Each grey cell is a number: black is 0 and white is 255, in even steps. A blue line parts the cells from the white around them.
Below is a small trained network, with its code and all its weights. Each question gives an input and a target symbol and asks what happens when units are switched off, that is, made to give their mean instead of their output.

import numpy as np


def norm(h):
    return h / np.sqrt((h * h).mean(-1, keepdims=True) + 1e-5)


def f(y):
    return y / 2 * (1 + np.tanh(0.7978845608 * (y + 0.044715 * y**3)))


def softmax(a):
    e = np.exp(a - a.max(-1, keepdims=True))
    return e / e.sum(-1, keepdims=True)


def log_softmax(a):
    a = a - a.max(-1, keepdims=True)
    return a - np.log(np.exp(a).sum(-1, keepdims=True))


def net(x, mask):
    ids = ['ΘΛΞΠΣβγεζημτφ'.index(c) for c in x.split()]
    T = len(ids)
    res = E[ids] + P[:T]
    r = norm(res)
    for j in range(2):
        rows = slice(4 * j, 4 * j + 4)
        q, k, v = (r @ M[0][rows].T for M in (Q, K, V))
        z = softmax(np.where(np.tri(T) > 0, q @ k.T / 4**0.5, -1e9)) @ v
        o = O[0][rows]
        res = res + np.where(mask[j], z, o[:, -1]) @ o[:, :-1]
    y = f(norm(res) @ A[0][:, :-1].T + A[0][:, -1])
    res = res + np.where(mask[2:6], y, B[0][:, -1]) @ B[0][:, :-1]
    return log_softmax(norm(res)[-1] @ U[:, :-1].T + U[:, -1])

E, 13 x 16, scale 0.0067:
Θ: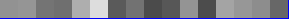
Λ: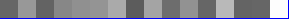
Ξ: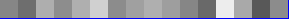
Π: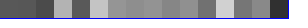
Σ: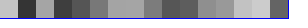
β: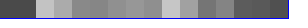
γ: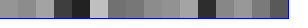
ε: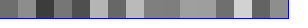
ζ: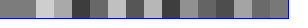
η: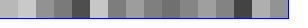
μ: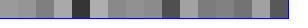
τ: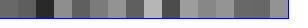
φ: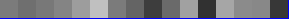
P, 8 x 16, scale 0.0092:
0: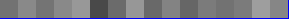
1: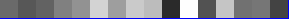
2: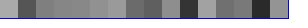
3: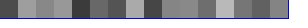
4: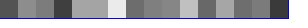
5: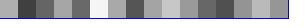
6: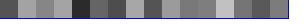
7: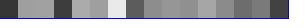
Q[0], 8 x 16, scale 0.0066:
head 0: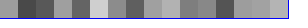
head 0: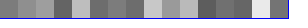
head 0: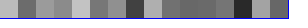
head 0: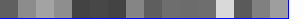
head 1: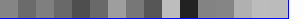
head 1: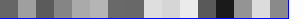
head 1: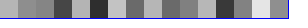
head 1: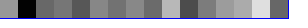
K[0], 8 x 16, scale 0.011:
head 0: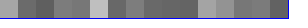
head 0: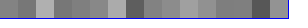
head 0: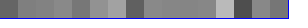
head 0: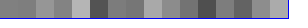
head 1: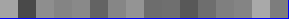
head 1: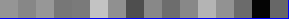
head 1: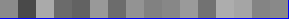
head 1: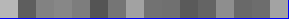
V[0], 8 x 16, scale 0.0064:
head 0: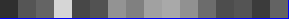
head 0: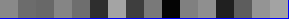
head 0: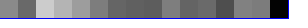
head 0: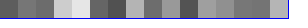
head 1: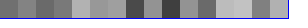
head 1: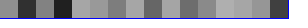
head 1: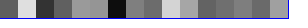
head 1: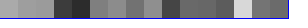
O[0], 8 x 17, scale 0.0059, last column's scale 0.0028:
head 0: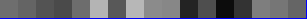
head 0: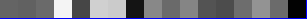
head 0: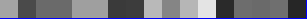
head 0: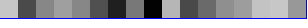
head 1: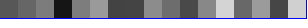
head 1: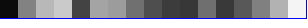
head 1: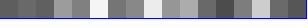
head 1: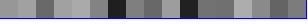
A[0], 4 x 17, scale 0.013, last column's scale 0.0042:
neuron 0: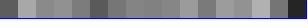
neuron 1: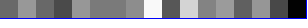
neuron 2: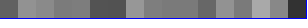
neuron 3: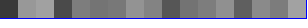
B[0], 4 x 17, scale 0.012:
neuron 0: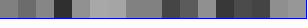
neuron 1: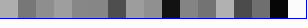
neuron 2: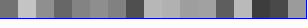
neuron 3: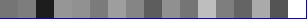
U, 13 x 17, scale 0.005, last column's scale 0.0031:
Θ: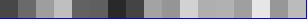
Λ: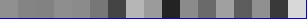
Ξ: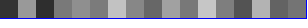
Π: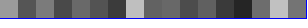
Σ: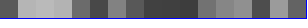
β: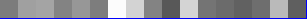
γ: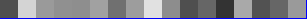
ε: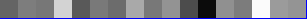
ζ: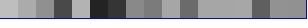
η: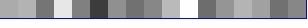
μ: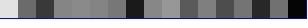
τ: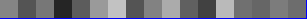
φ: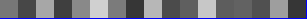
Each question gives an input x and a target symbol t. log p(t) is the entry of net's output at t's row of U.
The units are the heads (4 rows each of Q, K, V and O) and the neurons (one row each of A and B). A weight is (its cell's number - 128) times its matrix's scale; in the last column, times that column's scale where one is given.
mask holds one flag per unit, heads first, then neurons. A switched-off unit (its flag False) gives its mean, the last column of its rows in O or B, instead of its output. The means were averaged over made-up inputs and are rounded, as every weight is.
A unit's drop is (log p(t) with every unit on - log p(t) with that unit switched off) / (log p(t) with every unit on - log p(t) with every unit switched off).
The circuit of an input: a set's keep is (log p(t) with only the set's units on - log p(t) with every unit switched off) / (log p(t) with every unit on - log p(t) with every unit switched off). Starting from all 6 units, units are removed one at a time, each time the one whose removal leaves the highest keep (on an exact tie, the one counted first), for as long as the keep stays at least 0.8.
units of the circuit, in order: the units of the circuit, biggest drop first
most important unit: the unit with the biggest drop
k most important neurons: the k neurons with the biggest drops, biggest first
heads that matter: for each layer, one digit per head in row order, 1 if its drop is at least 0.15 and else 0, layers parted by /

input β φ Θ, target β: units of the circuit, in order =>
[head 1; neuron 1]
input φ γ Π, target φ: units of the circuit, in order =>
[head 0; neuron 3; neuron 1]
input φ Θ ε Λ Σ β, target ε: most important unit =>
neuron 1
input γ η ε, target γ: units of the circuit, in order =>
[head 1; neuron 3; neuron 1]
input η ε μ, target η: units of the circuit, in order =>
[head 1; neuron 1; head 0]
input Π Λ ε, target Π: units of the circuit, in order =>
[head 0; neuron 3; neuron 1]
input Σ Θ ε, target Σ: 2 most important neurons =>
[neuron 3; neuron 1]
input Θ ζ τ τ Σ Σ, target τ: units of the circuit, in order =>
[neuron 1; neuron 3; head 1]
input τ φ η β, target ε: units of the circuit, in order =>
[head 0; neuron 1]
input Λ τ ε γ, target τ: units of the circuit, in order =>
[head 0; head 1; neuron 1; neuron 0]
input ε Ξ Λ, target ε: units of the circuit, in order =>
[head 1; head 0; neuron 1; neuron 3]
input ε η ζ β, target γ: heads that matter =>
11
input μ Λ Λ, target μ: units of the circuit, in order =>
[head 0; head 1; neuron 1]
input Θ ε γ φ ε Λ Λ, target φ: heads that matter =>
11
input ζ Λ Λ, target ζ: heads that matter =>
01
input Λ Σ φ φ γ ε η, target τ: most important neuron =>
[neuron 1]
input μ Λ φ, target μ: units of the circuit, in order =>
[head 0; neuron 1; head 1]
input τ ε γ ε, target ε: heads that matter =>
10
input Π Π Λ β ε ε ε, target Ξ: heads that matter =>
01
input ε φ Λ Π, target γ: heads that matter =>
11
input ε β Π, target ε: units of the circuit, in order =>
[head 0; head 1; neuron 1; neuron 3]
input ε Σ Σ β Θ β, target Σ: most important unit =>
head 1
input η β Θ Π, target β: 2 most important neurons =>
[neuron 0; neuron 1]
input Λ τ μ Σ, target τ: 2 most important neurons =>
[neuron 1; neuron 0]
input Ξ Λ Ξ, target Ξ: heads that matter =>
01
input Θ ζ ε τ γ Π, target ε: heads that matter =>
00
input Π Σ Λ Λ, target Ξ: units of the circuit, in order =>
[neuron 1]
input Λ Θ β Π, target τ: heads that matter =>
11
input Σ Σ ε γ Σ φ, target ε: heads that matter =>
00
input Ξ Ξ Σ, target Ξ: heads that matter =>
01
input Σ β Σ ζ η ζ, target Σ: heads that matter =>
01
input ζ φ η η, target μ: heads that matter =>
11
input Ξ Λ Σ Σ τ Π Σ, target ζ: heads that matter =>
10
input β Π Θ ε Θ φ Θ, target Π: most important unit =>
head 0
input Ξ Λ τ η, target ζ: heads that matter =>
10
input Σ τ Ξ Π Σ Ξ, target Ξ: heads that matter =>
11
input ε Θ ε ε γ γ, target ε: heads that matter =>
00
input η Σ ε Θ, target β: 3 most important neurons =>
[neuron 0; neuron 1; neuron 3]
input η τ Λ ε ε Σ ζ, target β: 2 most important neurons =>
[neuron 0; neuron 1]
